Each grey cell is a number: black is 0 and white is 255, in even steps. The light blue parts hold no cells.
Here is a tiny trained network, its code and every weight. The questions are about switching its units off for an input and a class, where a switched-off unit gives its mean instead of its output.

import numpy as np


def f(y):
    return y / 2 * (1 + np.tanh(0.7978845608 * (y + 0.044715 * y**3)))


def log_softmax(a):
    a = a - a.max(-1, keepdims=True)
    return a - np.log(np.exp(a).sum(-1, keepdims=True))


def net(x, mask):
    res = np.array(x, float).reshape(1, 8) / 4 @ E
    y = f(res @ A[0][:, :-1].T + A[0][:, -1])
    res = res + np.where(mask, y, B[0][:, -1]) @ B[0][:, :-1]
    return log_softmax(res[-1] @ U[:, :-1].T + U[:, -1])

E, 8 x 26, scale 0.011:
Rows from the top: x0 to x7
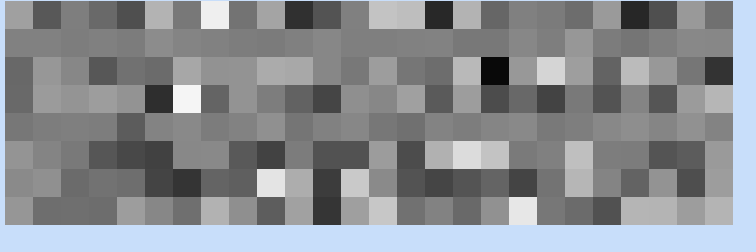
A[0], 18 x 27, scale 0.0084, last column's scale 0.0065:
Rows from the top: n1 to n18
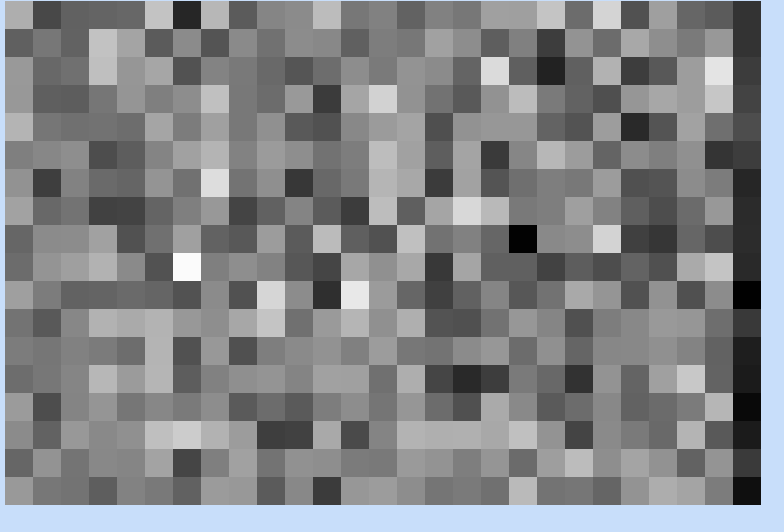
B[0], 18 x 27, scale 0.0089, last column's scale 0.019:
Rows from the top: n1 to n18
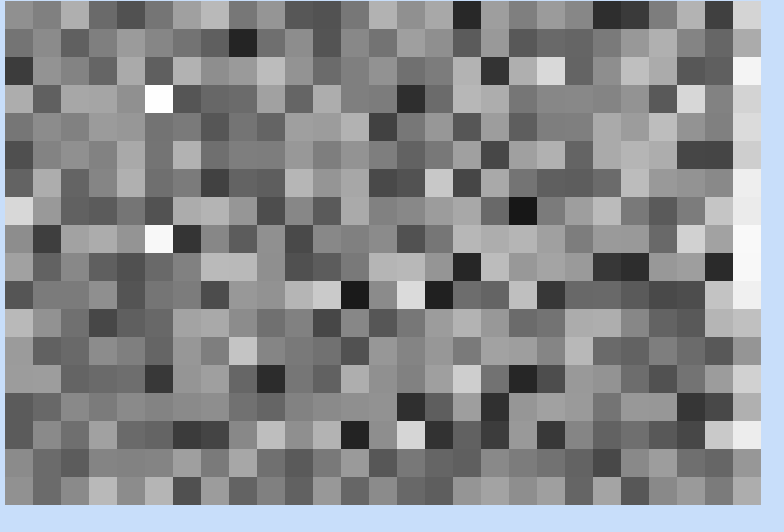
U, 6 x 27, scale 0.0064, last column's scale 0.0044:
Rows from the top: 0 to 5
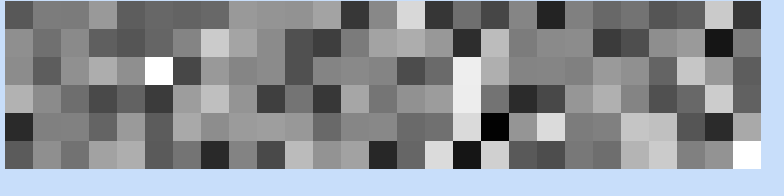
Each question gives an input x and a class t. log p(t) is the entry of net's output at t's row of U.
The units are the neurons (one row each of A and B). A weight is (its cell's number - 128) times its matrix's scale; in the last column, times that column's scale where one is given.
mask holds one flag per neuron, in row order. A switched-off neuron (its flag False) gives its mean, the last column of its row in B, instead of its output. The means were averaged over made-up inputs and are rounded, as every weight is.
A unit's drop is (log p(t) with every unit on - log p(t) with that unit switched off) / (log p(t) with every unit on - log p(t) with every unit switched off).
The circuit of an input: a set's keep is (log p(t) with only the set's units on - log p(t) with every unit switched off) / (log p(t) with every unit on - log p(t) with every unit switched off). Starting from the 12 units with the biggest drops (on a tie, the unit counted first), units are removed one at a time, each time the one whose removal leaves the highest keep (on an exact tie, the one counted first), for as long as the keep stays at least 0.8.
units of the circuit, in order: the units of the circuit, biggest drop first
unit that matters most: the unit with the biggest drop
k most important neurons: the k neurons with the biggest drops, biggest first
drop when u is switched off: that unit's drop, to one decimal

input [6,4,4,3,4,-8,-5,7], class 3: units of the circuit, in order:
n14
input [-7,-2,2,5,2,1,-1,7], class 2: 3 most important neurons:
n4, n7, n5
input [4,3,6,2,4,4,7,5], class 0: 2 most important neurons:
n11, n3
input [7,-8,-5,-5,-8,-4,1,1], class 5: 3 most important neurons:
n7, n5, n10
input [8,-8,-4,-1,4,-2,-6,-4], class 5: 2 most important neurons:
n7, n5
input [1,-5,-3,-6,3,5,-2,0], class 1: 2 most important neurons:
n1, n14
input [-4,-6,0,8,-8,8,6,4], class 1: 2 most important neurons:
n10, n14
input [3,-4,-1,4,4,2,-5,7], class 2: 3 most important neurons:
n4, n11, n18
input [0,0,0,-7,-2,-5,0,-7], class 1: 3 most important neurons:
n1, n4, n13
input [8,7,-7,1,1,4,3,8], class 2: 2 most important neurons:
n4, n18
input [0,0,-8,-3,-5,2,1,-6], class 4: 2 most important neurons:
n3, n4
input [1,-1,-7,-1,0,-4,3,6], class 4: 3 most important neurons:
n3, n9, n15
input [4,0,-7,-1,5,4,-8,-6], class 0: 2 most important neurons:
n16, n6
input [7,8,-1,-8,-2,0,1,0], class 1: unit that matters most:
n1
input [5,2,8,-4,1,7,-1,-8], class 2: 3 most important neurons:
n9, n3, n14
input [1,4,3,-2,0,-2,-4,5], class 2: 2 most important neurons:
n11, n4
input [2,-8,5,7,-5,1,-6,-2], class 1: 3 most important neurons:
n10, n11, n3
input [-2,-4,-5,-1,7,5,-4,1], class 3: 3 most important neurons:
n8, n11, n6
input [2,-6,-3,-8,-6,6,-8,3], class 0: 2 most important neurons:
n16, n10
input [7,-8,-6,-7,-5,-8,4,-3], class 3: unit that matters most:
n14
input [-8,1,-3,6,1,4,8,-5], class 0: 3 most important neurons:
n11, n7, n5
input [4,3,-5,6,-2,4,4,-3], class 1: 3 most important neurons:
n10, n16, n6
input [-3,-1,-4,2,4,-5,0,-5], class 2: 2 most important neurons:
n9, n8
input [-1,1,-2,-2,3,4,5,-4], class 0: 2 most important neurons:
n11, n4
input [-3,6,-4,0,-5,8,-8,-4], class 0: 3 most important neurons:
n16, n14, n12
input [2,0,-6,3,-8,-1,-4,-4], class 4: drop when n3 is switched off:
1.1
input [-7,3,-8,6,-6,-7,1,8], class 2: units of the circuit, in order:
n4
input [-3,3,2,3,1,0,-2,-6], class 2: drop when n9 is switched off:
0.1
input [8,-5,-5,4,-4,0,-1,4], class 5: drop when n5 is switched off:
0.5
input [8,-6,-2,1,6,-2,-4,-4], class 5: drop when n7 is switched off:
0.7
